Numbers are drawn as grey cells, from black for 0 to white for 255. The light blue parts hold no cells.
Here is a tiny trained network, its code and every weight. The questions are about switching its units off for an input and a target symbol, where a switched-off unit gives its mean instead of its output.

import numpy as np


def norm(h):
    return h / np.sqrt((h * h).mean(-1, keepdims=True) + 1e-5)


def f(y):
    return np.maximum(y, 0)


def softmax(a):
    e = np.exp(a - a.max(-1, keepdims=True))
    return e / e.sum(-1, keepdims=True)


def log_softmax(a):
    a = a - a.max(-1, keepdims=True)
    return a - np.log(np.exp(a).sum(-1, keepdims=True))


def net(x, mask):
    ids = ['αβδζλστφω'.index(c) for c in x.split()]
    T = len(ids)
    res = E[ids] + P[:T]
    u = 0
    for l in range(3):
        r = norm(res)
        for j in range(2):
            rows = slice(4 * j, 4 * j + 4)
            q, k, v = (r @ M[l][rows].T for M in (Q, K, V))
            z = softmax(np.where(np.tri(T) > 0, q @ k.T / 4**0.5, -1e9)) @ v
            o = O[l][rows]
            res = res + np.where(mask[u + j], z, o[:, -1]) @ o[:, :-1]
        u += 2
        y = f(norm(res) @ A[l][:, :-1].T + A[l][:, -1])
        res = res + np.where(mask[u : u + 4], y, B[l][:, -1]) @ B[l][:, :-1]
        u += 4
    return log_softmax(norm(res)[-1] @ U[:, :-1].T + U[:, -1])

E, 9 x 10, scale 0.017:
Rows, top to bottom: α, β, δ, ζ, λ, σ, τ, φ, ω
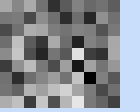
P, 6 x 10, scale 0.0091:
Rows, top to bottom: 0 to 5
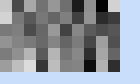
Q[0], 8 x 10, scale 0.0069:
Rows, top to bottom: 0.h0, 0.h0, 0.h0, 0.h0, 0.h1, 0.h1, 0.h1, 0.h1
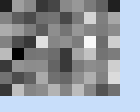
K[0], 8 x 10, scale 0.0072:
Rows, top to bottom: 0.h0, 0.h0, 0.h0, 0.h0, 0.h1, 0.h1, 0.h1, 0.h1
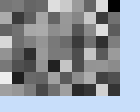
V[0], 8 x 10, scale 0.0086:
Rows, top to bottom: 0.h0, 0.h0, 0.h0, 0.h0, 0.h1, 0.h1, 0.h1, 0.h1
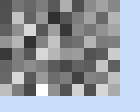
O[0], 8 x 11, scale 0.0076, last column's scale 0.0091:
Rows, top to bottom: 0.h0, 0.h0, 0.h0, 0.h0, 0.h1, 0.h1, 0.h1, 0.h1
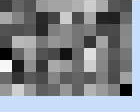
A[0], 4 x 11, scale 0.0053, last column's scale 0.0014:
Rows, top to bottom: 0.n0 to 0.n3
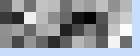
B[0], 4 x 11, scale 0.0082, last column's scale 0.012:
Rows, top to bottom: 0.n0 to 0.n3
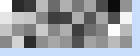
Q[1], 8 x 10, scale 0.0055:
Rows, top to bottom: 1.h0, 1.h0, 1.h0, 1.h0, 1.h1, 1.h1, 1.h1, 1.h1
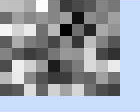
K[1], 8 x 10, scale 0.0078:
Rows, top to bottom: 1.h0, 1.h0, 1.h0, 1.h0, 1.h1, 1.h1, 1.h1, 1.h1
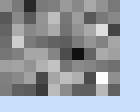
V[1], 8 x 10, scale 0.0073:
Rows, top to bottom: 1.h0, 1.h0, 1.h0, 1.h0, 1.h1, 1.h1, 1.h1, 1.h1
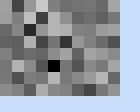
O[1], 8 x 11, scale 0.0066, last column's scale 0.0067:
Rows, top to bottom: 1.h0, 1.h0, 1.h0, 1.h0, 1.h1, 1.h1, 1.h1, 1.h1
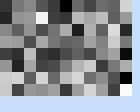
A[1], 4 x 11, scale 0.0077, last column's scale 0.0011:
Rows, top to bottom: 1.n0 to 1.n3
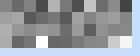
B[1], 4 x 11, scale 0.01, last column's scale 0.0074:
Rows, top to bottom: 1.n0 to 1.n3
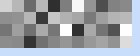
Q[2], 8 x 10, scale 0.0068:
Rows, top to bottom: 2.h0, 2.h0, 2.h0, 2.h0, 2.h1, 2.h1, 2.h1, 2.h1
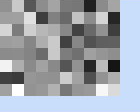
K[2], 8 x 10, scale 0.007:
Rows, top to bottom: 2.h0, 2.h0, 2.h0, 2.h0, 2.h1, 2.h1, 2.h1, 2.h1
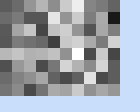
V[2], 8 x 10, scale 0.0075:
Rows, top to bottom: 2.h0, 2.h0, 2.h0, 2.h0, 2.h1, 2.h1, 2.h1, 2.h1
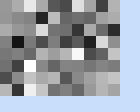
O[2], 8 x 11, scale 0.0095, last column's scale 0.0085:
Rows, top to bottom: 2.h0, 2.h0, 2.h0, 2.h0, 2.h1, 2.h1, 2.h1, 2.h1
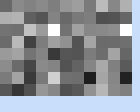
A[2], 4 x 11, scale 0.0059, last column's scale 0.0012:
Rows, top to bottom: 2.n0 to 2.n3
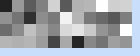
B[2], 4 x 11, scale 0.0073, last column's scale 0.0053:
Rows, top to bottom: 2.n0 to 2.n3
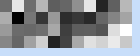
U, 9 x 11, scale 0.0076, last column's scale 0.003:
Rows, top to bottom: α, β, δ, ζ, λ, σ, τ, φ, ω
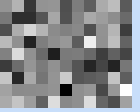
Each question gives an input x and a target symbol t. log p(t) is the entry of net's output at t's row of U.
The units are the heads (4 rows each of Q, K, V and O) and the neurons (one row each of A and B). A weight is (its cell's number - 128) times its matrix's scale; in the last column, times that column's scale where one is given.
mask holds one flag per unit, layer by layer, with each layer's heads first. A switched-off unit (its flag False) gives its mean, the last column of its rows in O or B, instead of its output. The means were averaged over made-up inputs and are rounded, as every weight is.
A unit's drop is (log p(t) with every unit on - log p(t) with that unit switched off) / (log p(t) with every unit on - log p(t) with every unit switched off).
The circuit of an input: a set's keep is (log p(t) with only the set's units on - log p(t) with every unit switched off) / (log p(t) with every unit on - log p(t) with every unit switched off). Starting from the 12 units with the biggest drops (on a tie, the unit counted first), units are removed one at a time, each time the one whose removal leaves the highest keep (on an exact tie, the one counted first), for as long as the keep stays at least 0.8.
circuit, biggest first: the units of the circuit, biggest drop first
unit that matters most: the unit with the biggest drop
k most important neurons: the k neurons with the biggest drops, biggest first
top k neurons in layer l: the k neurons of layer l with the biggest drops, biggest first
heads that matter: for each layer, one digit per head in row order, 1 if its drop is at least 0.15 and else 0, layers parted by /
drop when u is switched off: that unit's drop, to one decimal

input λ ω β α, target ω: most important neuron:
[0.n1]
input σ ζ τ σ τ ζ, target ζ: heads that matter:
10 / 00 / 10
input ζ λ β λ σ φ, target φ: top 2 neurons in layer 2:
[2.n2; 2.n1]
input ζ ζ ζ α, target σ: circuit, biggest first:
[0.h1; 0.h0]
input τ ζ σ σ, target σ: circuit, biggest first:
[0.h1; 0.n2; 1.h0]
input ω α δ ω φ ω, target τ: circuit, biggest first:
[1.h0; 0.n1; 2.n1]
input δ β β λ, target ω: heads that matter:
01 / 00 / 00
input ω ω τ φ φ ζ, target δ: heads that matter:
01 / 00 / 10
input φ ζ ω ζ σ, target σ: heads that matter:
11 / 00 / 01
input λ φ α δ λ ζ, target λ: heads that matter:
00 / 00 / 10
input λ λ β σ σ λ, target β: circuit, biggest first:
[0.h0; 0.n1; 0.h1]
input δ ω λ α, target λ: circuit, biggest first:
[2.h0; 1.n1]
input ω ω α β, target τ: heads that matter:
01 / 10 / 00
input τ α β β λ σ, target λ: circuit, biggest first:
[2.h0]
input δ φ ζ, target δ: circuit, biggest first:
[2.h0; 0.h1]
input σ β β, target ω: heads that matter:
01 / 00 / 11
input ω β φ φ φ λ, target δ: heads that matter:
01 / 00 / 10
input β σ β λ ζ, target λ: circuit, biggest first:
[2.h0; 2.h1]
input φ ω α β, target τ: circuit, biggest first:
[1.h0; 0.h1; 2.h0; 0.n1]
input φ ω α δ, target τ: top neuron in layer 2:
[2.n0]
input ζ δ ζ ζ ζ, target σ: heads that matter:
11 / 00 / 00
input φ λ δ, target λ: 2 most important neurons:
[0.n1; 1.n1]
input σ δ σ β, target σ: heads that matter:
11 / 00 / 00
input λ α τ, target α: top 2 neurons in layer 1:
[1.n3; 1.n1]
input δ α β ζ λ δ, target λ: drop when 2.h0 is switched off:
0.5
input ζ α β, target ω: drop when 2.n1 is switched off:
-0.1
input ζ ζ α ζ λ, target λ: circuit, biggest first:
[2.h0]
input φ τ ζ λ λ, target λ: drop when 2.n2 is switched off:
0.1
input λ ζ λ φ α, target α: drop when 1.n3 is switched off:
0.2
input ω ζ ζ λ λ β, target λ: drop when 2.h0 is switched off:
0.5
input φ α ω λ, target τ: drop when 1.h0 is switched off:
0.2
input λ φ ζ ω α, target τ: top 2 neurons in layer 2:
[2.n0; 2.n2]
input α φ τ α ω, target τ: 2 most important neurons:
[0.n1; 2.n1]
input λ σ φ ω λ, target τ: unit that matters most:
1.h0
